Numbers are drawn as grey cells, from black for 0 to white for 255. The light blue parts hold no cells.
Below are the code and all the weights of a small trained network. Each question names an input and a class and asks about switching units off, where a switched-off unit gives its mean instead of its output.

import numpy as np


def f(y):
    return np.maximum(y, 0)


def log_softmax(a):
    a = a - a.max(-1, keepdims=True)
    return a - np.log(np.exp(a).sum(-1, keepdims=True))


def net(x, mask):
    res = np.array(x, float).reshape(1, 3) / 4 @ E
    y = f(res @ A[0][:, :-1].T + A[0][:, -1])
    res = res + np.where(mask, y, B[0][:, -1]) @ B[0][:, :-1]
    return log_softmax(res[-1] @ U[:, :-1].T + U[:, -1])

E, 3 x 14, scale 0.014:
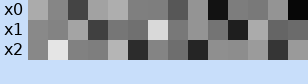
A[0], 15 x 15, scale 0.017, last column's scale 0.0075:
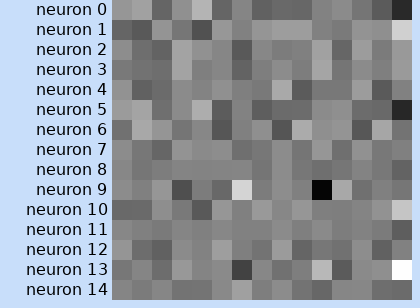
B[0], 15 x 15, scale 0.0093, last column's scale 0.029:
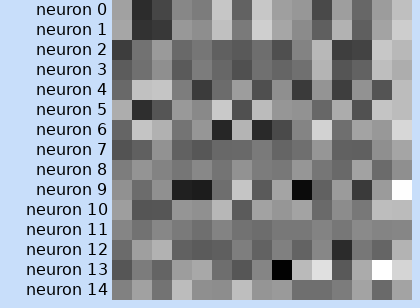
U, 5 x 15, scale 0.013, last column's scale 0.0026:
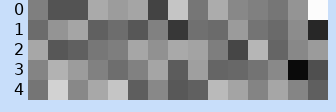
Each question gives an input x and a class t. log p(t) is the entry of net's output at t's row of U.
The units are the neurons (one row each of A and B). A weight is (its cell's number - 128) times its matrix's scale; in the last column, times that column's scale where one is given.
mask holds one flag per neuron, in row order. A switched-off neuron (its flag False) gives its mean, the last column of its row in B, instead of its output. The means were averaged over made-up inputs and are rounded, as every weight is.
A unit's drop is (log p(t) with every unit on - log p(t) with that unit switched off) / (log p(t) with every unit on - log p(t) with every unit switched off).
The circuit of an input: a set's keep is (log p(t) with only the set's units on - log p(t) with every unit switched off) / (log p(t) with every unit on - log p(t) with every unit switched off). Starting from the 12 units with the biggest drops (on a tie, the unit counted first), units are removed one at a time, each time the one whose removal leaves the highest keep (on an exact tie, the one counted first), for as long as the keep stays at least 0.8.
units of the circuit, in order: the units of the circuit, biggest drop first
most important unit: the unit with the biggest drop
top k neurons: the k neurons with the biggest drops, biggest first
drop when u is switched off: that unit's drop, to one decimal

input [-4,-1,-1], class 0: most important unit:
neuron 9
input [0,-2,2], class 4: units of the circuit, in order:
neuron 9; neuron 1
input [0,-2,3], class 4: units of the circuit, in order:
neuron 9; neuron 1
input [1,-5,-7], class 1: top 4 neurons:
neuron 4; neuron 12; neuron 0; neuron 5
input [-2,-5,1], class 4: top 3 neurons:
neuron 9; neuron 0; neuron 5
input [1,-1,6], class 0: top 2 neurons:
neuron 5; neuron 0
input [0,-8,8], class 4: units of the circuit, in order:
neuron 6; neuron 9
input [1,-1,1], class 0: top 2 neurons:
neuron 9; neuron 6
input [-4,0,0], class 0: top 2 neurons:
neuron 9; neuron 4
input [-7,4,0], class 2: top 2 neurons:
neuron 1; neuron 10
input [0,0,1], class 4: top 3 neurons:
neuron 9; neuron 1; neuron 0
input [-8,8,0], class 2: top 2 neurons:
neuron 1; neuron 10
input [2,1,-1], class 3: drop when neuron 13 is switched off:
0.3
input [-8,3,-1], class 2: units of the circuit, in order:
neuron 1
